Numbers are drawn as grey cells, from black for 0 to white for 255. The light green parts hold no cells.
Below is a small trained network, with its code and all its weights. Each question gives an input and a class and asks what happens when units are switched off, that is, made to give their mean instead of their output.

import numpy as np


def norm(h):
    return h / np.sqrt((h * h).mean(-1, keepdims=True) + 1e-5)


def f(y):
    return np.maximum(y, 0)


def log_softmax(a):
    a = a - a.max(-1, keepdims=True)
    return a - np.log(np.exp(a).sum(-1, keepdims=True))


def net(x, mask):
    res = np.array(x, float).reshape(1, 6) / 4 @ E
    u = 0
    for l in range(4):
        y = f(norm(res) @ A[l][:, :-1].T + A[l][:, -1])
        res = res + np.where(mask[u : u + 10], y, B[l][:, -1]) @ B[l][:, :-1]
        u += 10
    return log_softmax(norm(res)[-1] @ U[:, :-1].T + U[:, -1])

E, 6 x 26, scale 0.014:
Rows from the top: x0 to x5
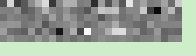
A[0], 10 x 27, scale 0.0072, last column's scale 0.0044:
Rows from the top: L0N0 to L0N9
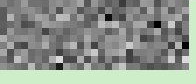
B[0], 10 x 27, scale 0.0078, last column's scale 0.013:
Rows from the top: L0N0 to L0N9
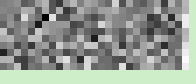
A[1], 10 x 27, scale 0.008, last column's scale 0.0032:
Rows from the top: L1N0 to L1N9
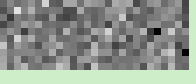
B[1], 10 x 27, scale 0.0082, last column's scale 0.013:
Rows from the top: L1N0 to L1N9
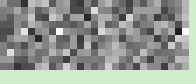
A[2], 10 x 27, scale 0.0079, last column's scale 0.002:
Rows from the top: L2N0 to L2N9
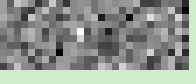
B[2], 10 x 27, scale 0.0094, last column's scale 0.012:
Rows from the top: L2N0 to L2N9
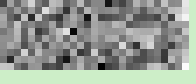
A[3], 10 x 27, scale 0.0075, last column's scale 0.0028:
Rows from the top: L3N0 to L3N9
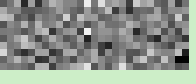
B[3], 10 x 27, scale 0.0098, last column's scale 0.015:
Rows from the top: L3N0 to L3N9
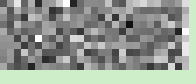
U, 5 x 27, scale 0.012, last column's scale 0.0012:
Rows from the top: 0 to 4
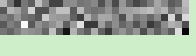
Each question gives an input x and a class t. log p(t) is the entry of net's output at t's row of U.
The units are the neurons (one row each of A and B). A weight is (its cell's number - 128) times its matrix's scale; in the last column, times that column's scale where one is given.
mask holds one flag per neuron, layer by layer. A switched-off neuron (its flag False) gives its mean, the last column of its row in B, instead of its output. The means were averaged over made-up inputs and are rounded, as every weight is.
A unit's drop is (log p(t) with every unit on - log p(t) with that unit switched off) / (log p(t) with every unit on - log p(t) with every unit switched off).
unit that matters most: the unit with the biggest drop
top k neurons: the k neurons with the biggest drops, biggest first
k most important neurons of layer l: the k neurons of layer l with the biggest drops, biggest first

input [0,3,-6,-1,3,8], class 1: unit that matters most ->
L0N8
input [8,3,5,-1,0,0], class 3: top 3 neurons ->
(L0N2 L0N8 L0N9)
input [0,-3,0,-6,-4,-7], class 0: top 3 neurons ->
(L0N8 L1N4 L0N7)
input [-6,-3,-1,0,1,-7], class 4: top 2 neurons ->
(L0N7 L0N6)
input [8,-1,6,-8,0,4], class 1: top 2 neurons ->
(L0N2 L1N4)
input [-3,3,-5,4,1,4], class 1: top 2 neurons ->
(L0N7 L0N6)
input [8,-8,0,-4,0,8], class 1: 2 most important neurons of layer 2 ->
(L2N4 L2N9)
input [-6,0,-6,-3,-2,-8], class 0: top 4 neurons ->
(L0N8 L0N3 L1N4 L2N2)
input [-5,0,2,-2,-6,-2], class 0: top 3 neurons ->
(L0N3 L1N4 L3N7)
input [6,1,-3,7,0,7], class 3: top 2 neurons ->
(L0N2 L0N8)
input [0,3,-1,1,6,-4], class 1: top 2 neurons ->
(L0N8 L0N7)
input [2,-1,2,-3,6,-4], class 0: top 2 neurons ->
(L1N4 L0N3)
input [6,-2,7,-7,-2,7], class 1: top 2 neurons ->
(L0N2 L1N4)
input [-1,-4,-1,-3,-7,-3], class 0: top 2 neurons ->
(L0N8 L1N4)
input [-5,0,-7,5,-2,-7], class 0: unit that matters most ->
L0N3
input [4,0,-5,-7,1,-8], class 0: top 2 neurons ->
(L0N3 L1N4)
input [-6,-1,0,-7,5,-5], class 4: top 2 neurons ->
(L1N4 L0N3)
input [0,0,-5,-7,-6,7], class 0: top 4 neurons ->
(L0N8 L0N3 L1N4 L0N7)
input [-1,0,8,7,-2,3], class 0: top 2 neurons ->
(L0N3 L1N4)
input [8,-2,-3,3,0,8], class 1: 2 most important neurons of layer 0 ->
(L0N2 L0N8)
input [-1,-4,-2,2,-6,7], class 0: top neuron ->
(L0N8)
